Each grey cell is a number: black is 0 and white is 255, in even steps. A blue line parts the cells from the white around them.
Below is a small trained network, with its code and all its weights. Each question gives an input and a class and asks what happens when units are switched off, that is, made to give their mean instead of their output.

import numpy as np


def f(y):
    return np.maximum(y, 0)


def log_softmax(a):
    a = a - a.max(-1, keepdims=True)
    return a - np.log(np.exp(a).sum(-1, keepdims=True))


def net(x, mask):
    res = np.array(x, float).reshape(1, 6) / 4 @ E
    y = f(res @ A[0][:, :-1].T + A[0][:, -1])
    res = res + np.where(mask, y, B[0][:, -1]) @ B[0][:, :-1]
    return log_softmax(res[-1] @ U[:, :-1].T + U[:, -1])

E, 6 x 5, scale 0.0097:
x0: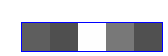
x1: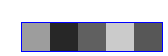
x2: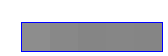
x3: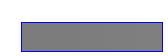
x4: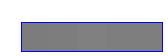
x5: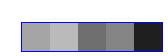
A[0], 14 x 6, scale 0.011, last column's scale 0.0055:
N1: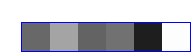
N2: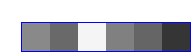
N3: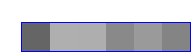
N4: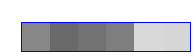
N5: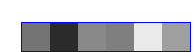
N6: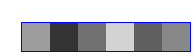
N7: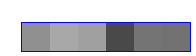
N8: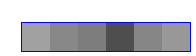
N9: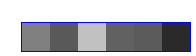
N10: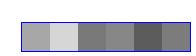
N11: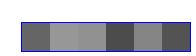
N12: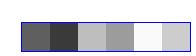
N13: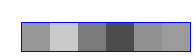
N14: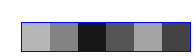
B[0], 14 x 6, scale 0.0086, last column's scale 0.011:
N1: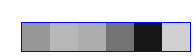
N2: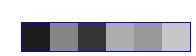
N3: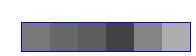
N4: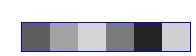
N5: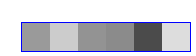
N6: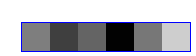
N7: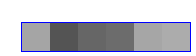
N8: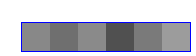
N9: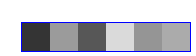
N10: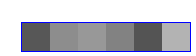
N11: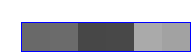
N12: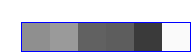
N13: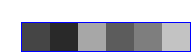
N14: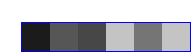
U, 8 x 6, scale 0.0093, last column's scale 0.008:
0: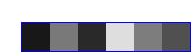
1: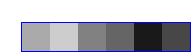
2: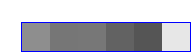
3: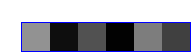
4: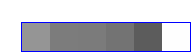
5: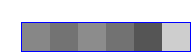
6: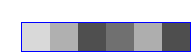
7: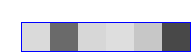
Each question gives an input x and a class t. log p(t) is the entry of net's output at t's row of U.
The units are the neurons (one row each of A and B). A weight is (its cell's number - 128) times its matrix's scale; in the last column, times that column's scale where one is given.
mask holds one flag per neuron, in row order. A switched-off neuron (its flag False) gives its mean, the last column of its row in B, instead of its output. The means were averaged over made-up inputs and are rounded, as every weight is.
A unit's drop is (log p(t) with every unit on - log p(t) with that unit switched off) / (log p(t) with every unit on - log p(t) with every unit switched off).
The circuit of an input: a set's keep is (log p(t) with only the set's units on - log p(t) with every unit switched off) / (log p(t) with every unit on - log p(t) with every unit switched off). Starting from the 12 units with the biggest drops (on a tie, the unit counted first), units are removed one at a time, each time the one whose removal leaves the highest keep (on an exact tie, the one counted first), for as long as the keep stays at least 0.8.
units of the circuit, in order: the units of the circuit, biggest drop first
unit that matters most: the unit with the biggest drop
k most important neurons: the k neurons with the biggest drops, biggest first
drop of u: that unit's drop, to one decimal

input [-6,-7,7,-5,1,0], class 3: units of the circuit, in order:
N13
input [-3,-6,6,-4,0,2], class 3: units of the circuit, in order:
N13; N5
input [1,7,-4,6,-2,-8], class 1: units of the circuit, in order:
N5; N12
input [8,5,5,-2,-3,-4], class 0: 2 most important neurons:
N2; N9
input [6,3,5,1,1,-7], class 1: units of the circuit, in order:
N12; N5
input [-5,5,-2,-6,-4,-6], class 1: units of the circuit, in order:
N5; N4
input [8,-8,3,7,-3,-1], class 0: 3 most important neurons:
N2; N9; N6
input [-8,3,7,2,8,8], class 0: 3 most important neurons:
N14; N12; N5
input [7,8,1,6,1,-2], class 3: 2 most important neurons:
N6; N14
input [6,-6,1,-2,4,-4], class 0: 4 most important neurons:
N2; N9; N6; N1
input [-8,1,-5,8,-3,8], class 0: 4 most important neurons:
N14; N12; N5; N4
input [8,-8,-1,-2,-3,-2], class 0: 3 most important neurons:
N2; N9; N6
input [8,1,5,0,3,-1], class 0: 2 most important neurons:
N2; N9
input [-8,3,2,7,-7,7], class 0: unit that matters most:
N14
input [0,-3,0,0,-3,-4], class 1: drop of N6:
0.2
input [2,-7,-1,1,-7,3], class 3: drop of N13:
0.2
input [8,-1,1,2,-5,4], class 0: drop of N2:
0.4
